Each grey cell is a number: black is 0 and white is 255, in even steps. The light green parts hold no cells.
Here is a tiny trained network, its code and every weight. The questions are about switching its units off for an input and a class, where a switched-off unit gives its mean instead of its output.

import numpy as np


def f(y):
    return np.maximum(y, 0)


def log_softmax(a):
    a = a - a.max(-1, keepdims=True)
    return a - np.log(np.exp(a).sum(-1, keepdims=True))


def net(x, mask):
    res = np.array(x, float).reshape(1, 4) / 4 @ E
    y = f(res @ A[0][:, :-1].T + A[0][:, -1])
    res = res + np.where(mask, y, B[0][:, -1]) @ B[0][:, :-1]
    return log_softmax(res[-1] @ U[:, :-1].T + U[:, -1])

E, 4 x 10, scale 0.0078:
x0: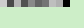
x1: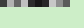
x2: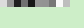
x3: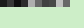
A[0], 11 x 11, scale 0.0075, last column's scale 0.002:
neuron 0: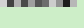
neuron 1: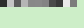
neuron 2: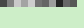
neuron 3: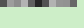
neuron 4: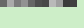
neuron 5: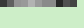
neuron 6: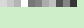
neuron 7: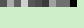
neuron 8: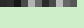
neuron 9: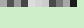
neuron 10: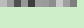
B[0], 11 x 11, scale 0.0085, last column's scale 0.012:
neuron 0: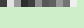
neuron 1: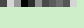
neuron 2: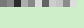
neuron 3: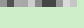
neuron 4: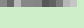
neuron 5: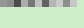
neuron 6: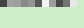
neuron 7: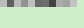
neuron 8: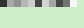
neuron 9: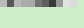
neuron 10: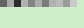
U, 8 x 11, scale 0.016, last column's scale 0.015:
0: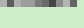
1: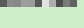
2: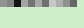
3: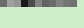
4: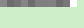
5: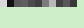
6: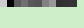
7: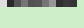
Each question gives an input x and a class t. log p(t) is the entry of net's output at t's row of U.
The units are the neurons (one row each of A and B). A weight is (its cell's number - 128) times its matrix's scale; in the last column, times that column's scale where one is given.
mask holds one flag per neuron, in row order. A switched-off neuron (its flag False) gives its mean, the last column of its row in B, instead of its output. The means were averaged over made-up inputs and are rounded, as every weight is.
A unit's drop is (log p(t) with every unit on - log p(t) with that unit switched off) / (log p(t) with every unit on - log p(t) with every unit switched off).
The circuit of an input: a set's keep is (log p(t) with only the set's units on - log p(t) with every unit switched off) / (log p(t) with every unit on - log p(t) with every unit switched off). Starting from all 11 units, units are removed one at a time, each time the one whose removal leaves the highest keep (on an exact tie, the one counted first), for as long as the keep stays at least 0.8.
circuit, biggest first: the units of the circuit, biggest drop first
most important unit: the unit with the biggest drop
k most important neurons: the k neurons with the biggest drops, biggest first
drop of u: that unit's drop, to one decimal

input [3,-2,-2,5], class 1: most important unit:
neuron 8
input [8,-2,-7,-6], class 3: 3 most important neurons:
neuron 0; neuron 8; neuron 10
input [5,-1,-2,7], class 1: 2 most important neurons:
neuron 8; neuron 1
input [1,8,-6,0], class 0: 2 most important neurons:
neuron 7; neuron 3
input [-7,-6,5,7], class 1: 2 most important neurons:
neuron 8; neuron 0
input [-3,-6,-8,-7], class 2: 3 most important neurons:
neuron 2; neuron 5; neuron 8
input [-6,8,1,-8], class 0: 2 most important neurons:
neuron 3; neuron 7
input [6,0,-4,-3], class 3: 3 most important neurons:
neuron 0; neuron 8; neuron 10
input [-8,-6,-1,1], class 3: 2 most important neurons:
neuron 1; neuron 3
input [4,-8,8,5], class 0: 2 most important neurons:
neuron 9; neuron 2
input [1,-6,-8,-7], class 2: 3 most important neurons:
neuron 2; neuron 5; neuron 8
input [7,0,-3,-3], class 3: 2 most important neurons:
neuron 0; neuron 8
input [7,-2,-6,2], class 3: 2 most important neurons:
neuron 0; neuron 10
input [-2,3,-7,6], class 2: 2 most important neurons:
neuron 2; neuron 5
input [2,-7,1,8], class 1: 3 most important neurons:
neuron 8; neuron 3; neuron 7
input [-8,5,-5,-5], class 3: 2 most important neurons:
neuron 1; neuron 8
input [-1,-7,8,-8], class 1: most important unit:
neuron 6
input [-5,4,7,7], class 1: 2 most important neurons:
neuron 8; neuron 2
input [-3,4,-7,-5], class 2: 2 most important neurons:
neuron 2; neuron 5
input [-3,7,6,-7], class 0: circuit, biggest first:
neuron 7
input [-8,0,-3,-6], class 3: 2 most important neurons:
neuron 1; neuron 8
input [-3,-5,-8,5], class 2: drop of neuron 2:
0.4
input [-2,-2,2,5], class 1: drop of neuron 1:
0.0
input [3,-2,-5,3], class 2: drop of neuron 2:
0.2
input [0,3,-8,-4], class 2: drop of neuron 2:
0.5
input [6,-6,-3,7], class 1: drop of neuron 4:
0.2
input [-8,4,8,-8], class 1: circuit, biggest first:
neuron 6
